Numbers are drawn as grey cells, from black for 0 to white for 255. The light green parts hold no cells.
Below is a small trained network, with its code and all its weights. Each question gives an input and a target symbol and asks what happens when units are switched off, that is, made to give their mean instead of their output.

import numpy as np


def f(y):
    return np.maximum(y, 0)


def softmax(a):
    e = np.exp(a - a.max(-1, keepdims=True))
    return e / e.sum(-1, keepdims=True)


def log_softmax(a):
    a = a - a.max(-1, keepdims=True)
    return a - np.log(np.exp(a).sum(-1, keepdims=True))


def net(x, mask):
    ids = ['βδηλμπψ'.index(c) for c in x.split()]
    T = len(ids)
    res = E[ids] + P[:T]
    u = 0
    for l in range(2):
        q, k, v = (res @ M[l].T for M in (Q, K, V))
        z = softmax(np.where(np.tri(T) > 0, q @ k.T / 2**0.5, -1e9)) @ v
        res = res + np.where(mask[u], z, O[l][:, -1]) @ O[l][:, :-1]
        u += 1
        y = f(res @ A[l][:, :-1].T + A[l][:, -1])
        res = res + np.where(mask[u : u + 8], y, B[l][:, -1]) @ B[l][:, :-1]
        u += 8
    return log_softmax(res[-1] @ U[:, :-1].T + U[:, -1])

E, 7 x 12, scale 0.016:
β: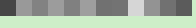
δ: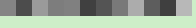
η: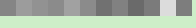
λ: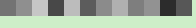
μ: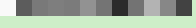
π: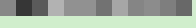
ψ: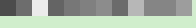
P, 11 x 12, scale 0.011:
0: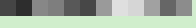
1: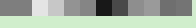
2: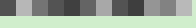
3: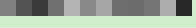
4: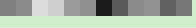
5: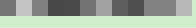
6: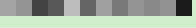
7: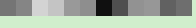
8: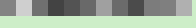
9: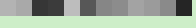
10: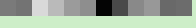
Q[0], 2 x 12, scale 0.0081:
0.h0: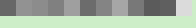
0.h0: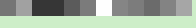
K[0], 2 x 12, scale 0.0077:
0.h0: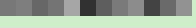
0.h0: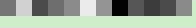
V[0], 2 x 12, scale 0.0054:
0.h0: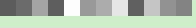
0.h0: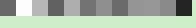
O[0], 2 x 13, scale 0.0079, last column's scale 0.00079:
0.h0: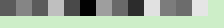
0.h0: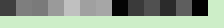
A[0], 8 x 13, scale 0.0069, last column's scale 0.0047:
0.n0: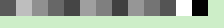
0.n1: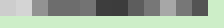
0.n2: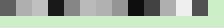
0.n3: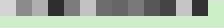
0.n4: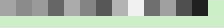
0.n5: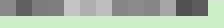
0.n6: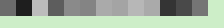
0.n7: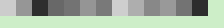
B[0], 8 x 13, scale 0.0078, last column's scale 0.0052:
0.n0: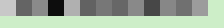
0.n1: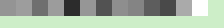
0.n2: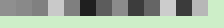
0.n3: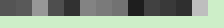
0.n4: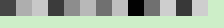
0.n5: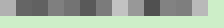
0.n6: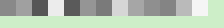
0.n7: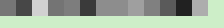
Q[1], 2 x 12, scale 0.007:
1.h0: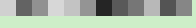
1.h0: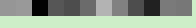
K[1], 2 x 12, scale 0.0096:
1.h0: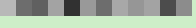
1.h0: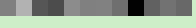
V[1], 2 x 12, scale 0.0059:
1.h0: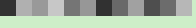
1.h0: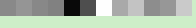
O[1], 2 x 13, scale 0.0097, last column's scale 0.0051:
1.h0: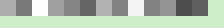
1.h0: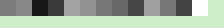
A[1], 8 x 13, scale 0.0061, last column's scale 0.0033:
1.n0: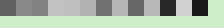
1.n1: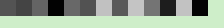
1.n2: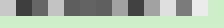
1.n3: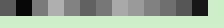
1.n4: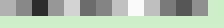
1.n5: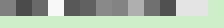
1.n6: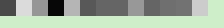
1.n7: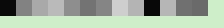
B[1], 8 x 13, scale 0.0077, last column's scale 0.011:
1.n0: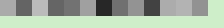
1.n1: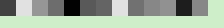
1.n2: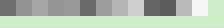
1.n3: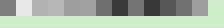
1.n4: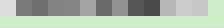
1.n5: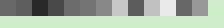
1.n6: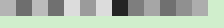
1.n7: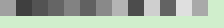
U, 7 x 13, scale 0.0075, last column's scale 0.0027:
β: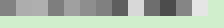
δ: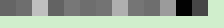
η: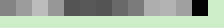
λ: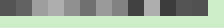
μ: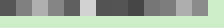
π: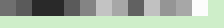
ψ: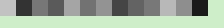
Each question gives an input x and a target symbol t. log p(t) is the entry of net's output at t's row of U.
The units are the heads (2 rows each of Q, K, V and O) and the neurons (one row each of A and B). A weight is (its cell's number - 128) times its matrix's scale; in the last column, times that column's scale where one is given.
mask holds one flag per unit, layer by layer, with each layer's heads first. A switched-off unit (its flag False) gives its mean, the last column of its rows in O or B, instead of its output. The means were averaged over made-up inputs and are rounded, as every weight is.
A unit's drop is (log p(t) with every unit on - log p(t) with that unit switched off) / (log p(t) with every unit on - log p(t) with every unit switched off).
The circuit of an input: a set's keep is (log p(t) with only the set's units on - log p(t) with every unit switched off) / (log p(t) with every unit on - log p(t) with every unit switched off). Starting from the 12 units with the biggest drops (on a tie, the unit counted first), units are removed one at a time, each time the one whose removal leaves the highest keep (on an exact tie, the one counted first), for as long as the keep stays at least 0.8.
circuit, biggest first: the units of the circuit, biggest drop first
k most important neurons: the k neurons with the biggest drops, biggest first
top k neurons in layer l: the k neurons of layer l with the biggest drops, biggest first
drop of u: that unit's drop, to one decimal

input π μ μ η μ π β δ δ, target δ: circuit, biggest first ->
(1.n1, 0.n3, 0.h0)
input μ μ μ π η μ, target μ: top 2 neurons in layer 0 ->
(0.n3, 0.n6)
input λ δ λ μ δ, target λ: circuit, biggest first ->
(0.h0)
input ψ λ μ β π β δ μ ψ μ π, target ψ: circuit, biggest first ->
(0.n6, 1.h0, 1.n4)
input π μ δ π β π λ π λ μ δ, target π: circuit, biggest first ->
(0.h0, 1.h0)
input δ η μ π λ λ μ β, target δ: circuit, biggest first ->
(0.n4, 0.h0)
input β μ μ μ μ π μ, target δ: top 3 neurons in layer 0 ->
(0.n4, 0.n7, 0.n3)
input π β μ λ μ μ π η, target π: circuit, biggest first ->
(1.h0, 0.h0)
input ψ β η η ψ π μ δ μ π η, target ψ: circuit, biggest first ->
(1.h0, 0.n6, 1.n6)
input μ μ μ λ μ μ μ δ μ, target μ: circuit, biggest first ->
(0.h0, 0.n3, 1.h0)
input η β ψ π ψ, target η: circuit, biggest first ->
(1.h0, 1.n5, 1.n7)
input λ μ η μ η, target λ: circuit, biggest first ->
(0.h0, 1.n4)
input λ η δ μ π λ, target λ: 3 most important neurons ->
(0.n2, 1.n4, 0.n3)
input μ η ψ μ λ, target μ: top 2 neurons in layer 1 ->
(1.n0, 1.n2)
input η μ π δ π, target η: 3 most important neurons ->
(1.n5, 1.n3, 1.n0)
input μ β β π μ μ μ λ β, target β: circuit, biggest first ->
(1.h0, 0.h0)
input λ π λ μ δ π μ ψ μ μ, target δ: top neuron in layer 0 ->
(0.n7)
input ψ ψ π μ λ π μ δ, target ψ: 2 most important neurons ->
(0.n6, 1.n4)
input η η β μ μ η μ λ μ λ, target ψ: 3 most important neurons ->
(1.n4, 1.n2, 0.n1)
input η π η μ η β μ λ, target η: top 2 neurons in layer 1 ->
(1.n0, 1.n5)
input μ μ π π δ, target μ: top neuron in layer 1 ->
(1.n0)
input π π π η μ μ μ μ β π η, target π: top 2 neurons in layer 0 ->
(0.n6, 0.n7)
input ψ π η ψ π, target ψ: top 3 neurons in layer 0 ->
(0.n6, 0.n4, 0.n3)
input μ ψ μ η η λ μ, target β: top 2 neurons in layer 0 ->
(0.n1, 0.n3)
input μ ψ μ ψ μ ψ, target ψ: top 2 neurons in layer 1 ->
(1.n6, 1.n7)
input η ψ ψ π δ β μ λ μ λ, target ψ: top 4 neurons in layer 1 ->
(1.n4, 1.n2, 1.n6, 1.n0)
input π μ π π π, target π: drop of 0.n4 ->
0.0
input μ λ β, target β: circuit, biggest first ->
(1.h0)
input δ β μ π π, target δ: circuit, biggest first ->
(0.h0, 0.n4, 1.h0)
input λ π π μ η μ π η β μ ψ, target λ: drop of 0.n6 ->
0.5
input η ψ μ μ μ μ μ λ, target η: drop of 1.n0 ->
0.1
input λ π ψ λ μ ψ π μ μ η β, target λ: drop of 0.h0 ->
0.9
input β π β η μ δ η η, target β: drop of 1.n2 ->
-0.2
